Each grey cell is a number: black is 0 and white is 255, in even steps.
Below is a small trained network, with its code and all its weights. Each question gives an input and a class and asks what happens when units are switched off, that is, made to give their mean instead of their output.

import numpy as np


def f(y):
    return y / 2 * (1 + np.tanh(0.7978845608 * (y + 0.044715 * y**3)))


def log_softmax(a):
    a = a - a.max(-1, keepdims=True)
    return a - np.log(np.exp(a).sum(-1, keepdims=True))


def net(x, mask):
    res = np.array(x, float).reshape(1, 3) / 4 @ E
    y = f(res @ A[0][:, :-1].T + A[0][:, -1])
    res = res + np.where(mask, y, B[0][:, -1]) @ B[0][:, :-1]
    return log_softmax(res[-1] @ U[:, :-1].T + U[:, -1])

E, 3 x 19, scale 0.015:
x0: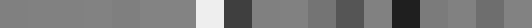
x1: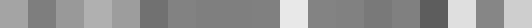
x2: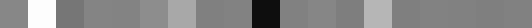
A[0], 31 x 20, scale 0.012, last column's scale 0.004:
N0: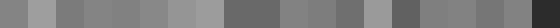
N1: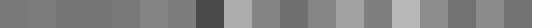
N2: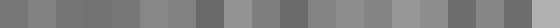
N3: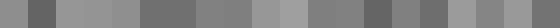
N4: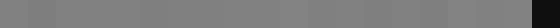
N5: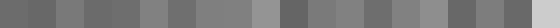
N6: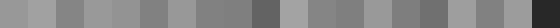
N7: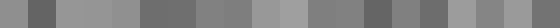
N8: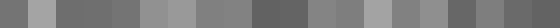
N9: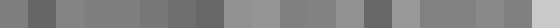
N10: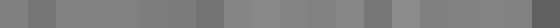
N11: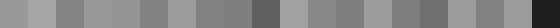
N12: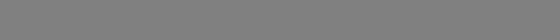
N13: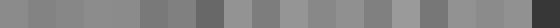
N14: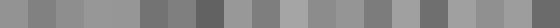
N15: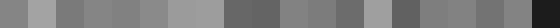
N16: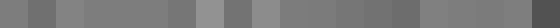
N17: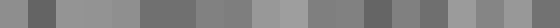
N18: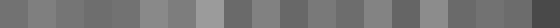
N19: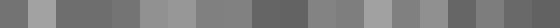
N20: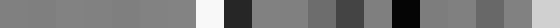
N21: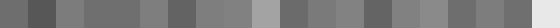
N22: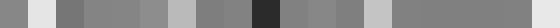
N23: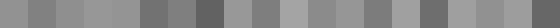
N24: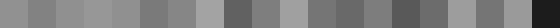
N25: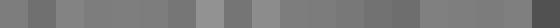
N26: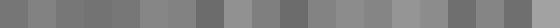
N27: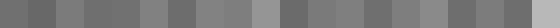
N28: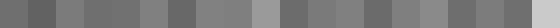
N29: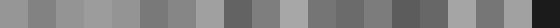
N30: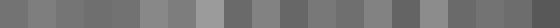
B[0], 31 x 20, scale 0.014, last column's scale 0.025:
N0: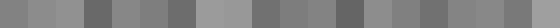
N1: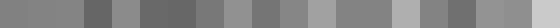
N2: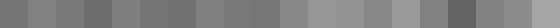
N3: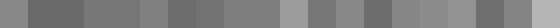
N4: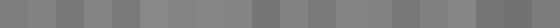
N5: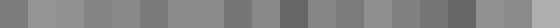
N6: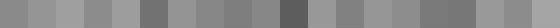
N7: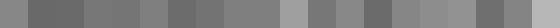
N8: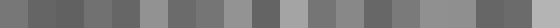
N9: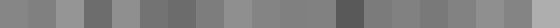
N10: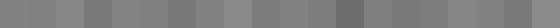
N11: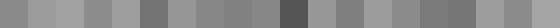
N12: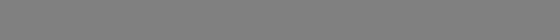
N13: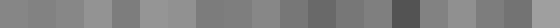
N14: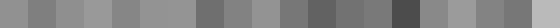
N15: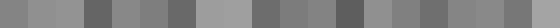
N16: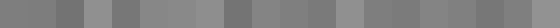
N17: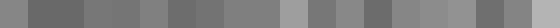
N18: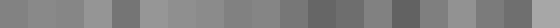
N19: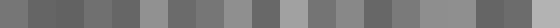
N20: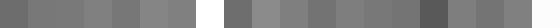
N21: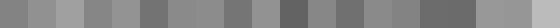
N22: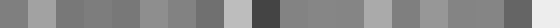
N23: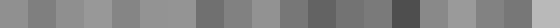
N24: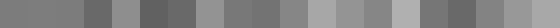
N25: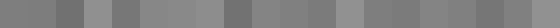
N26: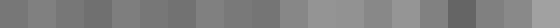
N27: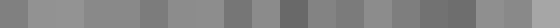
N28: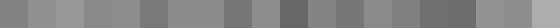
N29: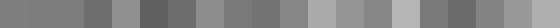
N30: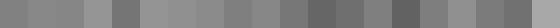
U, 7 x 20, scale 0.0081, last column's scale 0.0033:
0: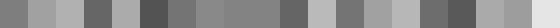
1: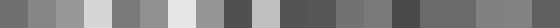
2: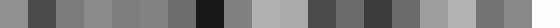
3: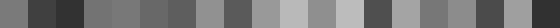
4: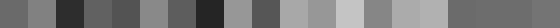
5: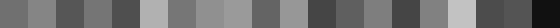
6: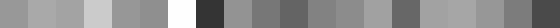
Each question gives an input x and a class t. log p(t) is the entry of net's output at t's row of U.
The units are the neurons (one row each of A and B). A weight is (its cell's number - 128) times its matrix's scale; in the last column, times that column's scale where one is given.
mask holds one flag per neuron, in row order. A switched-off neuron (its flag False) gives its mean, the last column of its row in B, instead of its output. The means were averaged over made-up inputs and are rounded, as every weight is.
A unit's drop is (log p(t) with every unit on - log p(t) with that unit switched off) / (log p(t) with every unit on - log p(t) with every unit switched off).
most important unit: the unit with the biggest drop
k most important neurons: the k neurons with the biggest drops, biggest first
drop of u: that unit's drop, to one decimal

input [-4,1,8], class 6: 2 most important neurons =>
[N11; N6]
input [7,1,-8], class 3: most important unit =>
N24
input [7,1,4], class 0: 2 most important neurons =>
[N24; N29]
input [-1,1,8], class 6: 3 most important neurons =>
[N11; N6; N20]
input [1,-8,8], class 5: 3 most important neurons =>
[N18; N30; N15]
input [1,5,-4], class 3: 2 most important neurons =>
[N29; N24]
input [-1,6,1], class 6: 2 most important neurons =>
[N11; N6]
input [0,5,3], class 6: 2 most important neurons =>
[N20; N1]
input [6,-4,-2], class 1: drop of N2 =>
0.0
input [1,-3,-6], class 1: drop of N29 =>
0.1
